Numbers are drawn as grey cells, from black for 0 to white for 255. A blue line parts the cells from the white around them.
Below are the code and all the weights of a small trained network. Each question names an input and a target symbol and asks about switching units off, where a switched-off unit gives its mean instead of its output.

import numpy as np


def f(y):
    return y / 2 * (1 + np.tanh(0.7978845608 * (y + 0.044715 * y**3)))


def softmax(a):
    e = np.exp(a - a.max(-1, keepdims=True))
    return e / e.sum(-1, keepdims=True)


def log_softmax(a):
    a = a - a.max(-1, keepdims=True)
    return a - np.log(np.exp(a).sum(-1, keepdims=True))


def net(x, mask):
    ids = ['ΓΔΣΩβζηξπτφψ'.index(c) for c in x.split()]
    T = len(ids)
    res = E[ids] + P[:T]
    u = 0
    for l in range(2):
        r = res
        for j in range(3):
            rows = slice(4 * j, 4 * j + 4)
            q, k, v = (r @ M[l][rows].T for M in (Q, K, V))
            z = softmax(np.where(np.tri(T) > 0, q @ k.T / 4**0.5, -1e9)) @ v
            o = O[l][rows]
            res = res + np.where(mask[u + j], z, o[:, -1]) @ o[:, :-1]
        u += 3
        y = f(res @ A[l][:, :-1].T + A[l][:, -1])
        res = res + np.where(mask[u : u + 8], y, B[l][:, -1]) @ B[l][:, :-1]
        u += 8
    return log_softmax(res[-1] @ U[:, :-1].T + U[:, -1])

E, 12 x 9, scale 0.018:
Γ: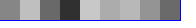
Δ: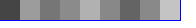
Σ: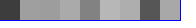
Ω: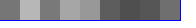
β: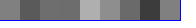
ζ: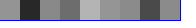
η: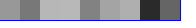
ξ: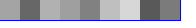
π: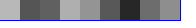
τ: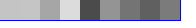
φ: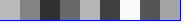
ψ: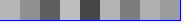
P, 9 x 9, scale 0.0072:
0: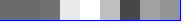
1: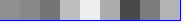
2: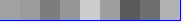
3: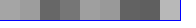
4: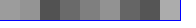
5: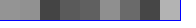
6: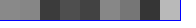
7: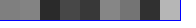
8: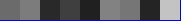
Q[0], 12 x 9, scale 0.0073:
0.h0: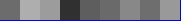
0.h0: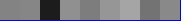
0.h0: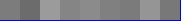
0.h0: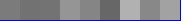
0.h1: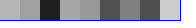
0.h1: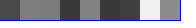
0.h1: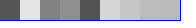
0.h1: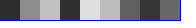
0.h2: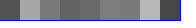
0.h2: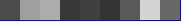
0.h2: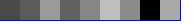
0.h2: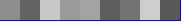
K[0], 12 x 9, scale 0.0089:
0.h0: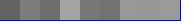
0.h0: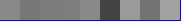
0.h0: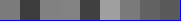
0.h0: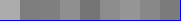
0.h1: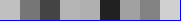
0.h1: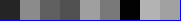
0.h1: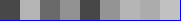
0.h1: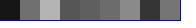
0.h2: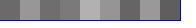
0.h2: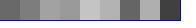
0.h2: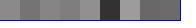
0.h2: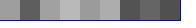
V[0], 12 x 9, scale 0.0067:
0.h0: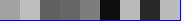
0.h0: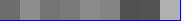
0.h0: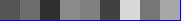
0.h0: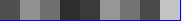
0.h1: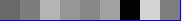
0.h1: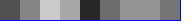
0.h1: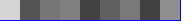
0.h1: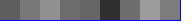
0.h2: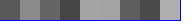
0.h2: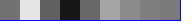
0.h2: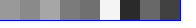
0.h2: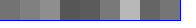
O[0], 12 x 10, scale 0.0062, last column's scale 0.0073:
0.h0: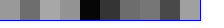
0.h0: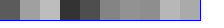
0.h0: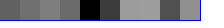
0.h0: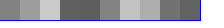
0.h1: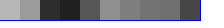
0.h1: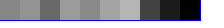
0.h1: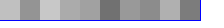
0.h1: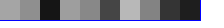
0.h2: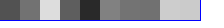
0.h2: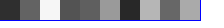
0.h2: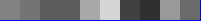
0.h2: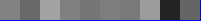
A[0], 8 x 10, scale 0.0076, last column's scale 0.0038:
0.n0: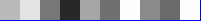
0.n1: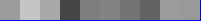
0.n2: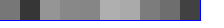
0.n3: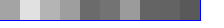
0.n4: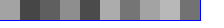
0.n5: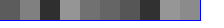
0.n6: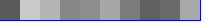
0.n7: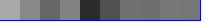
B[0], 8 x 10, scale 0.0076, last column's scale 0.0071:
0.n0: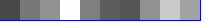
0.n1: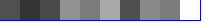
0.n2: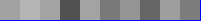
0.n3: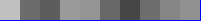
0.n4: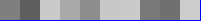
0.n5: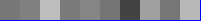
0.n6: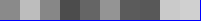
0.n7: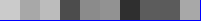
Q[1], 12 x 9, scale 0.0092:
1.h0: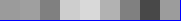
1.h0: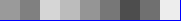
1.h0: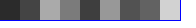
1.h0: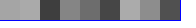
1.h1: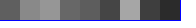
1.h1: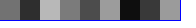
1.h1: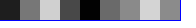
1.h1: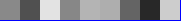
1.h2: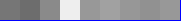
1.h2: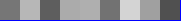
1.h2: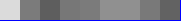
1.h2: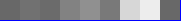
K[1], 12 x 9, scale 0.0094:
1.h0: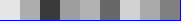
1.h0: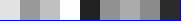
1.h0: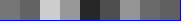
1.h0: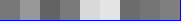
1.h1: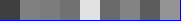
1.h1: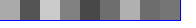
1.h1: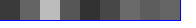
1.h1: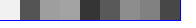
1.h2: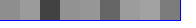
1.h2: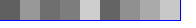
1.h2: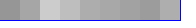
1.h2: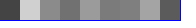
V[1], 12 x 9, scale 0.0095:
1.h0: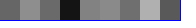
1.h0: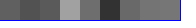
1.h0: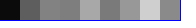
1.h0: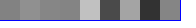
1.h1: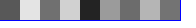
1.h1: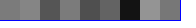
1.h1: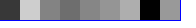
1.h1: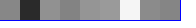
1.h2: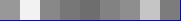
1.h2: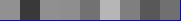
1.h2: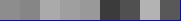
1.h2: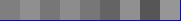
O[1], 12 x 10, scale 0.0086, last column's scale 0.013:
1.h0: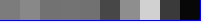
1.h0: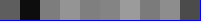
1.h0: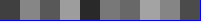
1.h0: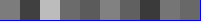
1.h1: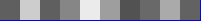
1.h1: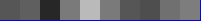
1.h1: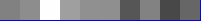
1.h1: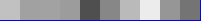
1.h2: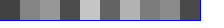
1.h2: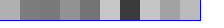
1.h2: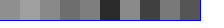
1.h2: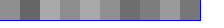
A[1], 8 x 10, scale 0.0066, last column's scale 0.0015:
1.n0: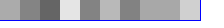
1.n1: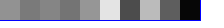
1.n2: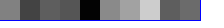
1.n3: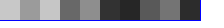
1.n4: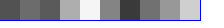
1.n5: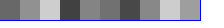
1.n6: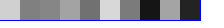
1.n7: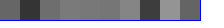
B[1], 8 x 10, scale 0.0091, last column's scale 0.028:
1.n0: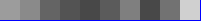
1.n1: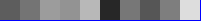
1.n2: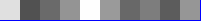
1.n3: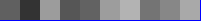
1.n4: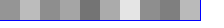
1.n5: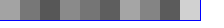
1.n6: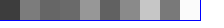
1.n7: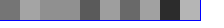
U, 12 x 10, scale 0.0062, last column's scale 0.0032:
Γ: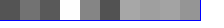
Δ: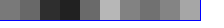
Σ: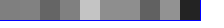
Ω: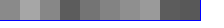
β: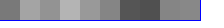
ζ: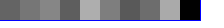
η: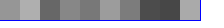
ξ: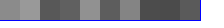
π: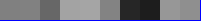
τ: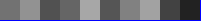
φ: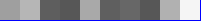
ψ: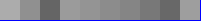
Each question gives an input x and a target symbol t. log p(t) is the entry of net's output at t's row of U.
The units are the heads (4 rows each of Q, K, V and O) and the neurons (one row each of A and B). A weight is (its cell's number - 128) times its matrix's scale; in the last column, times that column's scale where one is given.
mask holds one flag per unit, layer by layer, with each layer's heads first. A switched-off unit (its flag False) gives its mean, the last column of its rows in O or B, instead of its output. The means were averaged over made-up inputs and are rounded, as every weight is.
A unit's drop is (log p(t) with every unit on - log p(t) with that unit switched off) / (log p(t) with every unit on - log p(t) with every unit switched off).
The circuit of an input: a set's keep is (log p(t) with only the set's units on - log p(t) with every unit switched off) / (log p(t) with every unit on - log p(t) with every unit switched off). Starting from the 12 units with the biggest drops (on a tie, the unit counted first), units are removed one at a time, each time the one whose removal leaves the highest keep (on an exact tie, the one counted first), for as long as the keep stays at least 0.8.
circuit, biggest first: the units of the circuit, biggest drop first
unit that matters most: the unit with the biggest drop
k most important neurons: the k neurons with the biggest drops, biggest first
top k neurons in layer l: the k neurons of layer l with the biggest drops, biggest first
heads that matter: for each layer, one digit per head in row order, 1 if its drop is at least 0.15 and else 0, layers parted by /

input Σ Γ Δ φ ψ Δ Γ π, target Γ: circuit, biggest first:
[0.h1; 1.h0]
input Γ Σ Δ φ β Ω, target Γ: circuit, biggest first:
[0.h1]
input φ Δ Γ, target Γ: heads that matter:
001 / 101
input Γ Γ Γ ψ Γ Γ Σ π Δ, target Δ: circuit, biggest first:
[1.n1; 1.h1]
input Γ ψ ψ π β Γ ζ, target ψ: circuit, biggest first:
[1.h1; 1.n2; 0.h2; 1.h2]
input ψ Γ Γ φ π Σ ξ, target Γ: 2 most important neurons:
[1.n0; 0.n6]
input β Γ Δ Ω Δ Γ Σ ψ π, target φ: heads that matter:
000 / 110
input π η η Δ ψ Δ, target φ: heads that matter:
000 / 110
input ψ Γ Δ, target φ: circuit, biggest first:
[0.n4; 1.h1; 1.n0]
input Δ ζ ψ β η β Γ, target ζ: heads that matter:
011 / 110
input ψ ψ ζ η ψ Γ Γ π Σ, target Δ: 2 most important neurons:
[1.n1; 0.n6]
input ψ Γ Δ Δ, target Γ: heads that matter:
111 / 110
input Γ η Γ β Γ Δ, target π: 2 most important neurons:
[1.n6; 1.n2]
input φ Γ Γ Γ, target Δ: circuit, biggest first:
[1.n1; 1.h0; 0.h0]
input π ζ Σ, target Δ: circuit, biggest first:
[1.h1; 1.n1]
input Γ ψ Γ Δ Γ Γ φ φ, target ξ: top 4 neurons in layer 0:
[0.n7; 0.n3; 0.n4; 0.n1]
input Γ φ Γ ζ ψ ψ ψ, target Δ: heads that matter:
101 / 110
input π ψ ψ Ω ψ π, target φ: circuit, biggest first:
[1.h0; 1.h1; 0.h1]
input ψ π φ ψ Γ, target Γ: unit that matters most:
0.n0
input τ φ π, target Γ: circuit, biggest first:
[1.h0; 0.h2; 0.n6]
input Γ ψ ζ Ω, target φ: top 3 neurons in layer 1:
[1.n0; 1.n7; 1.n1]
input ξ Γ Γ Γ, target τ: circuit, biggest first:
[0.h2; 0.h0; 1.h0]
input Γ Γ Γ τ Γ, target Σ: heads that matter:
000 / 110
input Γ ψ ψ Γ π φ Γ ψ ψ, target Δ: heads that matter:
111 / 110
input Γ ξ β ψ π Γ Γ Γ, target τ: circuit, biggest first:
[0.h2; 1.h0]
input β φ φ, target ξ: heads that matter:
101 / 001
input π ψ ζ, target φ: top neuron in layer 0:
[0.n4]
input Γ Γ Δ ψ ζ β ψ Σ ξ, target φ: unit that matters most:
0.n4
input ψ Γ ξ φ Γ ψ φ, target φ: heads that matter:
111 / 110
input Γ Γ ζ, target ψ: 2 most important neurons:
[1.n2; 0.n6]
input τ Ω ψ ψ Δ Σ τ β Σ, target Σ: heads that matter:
010 / 110
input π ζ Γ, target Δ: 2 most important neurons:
[0.n5; 1.n1]
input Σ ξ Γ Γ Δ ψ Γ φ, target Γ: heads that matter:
010 / 100
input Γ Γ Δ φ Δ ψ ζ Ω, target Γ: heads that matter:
111 / 110
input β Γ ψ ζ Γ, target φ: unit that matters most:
0.n4
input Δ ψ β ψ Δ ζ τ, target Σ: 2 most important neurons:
[1.n4; 1.n6]
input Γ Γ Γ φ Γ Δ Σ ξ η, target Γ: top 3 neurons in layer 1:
[1.n0; 1.n6; 1.n2]
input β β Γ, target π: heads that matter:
000 / 011
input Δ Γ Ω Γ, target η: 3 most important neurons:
[1.n4; 1.n6; 1.n7]
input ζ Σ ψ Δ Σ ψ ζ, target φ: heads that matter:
000 / 110
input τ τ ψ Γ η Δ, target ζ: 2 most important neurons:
[1.n3; 1.n6]
